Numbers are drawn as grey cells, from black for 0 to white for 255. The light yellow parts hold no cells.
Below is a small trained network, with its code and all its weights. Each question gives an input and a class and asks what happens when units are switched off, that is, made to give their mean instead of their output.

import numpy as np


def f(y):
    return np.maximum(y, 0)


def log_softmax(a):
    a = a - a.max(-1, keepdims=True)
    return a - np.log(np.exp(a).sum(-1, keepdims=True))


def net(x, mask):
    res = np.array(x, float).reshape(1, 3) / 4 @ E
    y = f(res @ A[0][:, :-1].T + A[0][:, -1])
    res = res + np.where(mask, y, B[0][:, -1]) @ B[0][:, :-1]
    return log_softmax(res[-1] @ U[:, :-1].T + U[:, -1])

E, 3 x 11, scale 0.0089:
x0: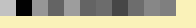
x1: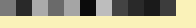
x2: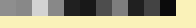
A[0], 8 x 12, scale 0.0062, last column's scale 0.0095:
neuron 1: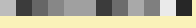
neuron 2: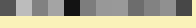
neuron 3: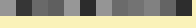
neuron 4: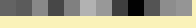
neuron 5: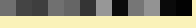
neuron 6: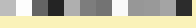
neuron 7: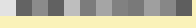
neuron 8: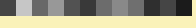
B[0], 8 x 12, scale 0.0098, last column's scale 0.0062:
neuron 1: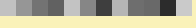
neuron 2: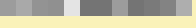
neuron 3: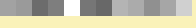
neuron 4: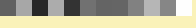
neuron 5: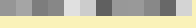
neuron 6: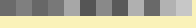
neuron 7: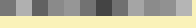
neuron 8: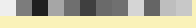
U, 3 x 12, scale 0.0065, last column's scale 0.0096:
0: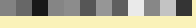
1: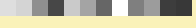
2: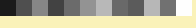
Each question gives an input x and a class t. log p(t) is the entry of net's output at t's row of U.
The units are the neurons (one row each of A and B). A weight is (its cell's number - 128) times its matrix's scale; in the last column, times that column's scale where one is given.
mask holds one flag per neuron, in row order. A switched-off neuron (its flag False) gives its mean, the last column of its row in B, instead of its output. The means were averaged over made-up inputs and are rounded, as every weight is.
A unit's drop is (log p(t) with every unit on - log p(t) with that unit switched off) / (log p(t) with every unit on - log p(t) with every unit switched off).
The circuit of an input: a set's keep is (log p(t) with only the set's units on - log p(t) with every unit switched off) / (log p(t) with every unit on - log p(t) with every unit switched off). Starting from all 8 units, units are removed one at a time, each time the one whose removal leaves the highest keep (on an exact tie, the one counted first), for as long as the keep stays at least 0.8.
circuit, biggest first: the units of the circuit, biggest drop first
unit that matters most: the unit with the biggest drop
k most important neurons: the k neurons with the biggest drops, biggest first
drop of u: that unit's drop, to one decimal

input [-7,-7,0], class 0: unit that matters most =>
neuron 6
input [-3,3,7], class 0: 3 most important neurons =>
[neuron 8; neuron 1; neuron 4]
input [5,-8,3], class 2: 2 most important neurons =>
[neuron 3; neuron 5]
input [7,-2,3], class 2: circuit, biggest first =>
[neuron 8; neuron 1; neuron 5]
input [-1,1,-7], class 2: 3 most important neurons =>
[neuron 8; neuron 3; neuron 5]
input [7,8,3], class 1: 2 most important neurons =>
[neuron 5; neuron 3]
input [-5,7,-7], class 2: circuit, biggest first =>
[neuron 8; neuron 3; neuron 6]
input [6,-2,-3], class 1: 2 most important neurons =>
[neuron 1; neuron 4]
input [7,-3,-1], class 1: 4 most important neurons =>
[neuron 1; neuron 4; neuron 6; neuron 8]
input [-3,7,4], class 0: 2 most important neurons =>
[neuron 8; neuron 4]
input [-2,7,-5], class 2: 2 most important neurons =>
[neuron 8; neuron 6]
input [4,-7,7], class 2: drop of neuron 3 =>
0.3
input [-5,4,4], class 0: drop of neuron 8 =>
1.1
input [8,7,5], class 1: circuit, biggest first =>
[neuron 5]
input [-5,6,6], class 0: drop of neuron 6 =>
0.0
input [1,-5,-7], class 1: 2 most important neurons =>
[neuron 1; neuron 4]
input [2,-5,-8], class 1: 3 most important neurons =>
[neuron 1; neuron 4; neuron 8]
